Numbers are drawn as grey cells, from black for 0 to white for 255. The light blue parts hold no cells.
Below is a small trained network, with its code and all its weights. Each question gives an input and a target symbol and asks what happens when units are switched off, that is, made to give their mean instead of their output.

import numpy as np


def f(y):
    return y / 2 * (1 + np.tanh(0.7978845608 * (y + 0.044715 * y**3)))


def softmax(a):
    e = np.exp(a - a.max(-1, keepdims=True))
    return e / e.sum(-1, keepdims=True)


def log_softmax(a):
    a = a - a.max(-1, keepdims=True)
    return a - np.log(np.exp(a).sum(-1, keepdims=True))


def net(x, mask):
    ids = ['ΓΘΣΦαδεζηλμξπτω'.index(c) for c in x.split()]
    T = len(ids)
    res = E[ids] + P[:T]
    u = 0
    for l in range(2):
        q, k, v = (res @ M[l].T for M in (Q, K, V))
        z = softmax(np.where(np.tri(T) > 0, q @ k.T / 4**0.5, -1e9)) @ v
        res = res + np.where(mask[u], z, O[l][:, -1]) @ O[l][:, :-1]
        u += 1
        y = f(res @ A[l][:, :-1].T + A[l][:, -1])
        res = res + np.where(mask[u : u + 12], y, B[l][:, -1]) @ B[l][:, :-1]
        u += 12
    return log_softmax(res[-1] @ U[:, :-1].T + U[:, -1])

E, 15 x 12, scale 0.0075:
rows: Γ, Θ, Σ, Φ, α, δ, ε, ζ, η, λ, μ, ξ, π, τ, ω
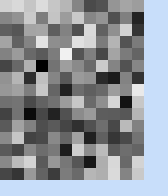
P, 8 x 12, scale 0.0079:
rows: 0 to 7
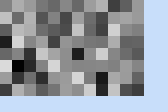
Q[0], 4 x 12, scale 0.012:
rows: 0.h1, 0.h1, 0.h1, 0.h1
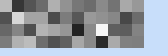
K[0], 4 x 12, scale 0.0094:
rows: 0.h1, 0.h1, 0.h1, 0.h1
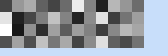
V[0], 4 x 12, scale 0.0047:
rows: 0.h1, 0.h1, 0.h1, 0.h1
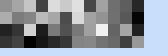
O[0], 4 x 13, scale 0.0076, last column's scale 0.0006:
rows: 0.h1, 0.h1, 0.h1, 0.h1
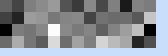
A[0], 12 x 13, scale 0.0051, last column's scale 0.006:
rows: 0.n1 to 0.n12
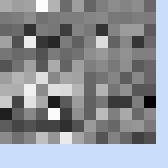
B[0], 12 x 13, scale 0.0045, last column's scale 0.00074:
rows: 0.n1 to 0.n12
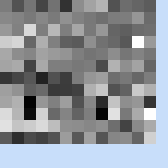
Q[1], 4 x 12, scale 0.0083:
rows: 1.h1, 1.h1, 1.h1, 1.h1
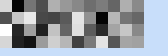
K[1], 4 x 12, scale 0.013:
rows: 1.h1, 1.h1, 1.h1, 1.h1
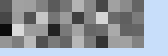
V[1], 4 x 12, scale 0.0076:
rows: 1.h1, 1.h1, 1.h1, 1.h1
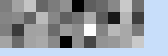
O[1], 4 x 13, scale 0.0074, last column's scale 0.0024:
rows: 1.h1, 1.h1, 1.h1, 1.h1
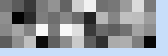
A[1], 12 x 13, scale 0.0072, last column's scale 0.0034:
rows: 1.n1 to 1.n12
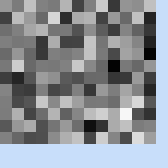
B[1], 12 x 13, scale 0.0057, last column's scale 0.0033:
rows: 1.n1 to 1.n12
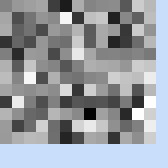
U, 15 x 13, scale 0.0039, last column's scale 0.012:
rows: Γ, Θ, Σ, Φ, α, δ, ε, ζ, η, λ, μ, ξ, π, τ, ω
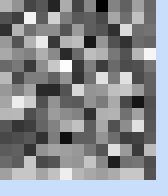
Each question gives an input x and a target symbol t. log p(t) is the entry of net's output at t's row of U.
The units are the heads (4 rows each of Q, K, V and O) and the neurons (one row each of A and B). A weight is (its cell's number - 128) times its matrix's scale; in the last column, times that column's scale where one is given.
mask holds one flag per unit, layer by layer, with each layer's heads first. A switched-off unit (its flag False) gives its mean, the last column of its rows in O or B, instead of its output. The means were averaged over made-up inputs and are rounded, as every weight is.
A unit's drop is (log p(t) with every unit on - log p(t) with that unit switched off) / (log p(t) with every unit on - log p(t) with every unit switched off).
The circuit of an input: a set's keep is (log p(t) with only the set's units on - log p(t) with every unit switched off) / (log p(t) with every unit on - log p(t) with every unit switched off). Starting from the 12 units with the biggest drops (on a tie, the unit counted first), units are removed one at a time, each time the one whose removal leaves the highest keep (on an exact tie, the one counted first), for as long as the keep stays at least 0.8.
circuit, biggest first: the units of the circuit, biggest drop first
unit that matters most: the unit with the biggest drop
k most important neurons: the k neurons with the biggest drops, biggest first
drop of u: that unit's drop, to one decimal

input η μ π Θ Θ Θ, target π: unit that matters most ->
0.h1
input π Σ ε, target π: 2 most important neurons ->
0.n10, 1.n12
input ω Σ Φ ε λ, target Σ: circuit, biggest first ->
1.h1, 1.n9, 0.h1
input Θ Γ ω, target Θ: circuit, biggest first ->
0.h1, 1.n7
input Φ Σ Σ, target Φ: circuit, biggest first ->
1.h1, 0.h1
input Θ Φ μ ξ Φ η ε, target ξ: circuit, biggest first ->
1.h1, 1.n4, 0.h1
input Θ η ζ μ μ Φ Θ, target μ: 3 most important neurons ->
1.n10, 1.n4, 1.n5
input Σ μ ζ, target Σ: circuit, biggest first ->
1.h1, 1.n9, 0.h1
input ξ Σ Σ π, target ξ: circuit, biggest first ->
1.h1, 1.n4
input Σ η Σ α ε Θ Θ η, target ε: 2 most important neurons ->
1.n8, 1.n12
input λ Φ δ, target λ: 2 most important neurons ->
1.n10, 0.n10
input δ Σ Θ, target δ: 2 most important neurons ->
1.n2, 0.n10
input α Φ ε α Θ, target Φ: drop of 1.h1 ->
0.8
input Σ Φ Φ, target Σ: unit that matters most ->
1.h1
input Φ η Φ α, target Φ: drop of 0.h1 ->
0.2
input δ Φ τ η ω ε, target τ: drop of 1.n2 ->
0.3
